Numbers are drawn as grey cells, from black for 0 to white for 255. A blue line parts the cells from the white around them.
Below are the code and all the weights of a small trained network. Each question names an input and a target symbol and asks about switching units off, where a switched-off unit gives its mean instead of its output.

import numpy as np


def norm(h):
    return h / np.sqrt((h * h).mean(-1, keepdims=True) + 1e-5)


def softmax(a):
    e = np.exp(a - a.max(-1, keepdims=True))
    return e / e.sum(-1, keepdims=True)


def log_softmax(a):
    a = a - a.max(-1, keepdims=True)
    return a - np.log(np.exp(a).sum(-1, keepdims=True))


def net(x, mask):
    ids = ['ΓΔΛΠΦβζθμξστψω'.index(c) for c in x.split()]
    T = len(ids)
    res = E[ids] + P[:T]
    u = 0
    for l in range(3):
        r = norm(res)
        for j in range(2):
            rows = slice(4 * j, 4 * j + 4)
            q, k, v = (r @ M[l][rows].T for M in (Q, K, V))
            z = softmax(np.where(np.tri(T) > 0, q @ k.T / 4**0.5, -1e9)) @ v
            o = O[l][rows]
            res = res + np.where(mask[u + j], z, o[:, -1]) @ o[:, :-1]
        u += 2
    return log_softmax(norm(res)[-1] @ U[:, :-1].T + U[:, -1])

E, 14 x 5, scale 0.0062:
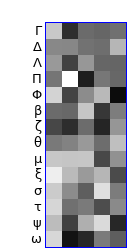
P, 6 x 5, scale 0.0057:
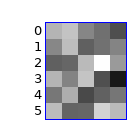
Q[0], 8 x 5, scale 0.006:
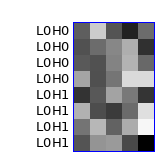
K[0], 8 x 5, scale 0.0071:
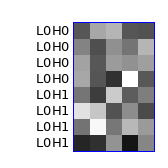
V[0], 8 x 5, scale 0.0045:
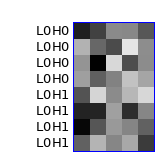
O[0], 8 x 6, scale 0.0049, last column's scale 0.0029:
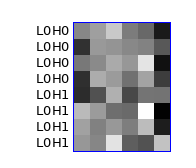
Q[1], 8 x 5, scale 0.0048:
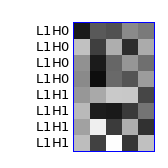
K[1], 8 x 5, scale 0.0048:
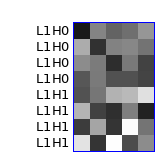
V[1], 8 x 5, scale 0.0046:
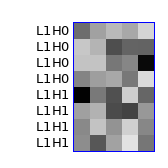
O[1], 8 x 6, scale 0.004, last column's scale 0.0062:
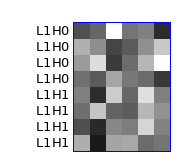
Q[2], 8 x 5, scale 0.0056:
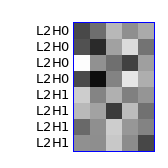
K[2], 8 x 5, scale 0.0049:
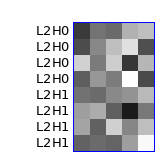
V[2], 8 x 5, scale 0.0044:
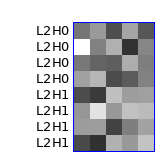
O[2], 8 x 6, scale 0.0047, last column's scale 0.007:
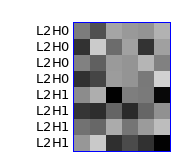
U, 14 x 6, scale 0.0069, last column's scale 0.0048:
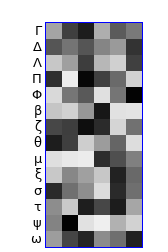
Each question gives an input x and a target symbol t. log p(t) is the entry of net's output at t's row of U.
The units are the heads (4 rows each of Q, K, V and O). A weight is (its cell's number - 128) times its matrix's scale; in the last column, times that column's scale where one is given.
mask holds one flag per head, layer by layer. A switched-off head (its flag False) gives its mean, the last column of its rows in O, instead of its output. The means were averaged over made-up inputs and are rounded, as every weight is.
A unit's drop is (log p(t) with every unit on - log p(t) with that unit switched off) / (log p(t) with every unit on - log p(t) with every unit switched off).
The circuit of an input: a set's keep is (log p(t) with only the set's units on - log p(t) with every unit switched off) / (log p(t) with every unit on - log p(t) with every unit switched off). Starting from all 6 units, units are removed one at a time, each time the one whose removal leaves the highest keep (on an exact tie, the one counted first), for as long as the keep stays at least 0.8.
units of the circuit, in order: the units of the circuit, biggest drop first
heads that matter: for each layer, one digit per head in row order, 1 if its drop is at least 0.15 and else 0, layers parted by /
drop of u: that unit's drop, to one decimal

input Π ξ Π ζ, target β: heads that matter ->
01 / 00 / 00
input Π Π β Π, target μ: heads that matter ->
11 / 10 / 00
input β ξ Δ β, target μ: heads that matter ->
01 / 00 / 10
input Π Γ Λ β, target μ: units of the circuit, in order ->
(L0H1; L2H0)
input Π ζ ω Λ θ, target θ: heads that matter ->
01 / 00 / 00
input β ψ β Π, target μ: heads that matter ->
11 / 11 / 10
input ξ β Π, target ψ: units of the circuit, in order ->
(L1H1)
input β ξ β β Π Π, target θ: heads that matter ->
01 / 01 / 00
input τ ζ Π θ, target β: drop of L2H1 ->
0.0
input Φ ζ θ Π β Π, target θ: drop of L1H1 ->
0.1
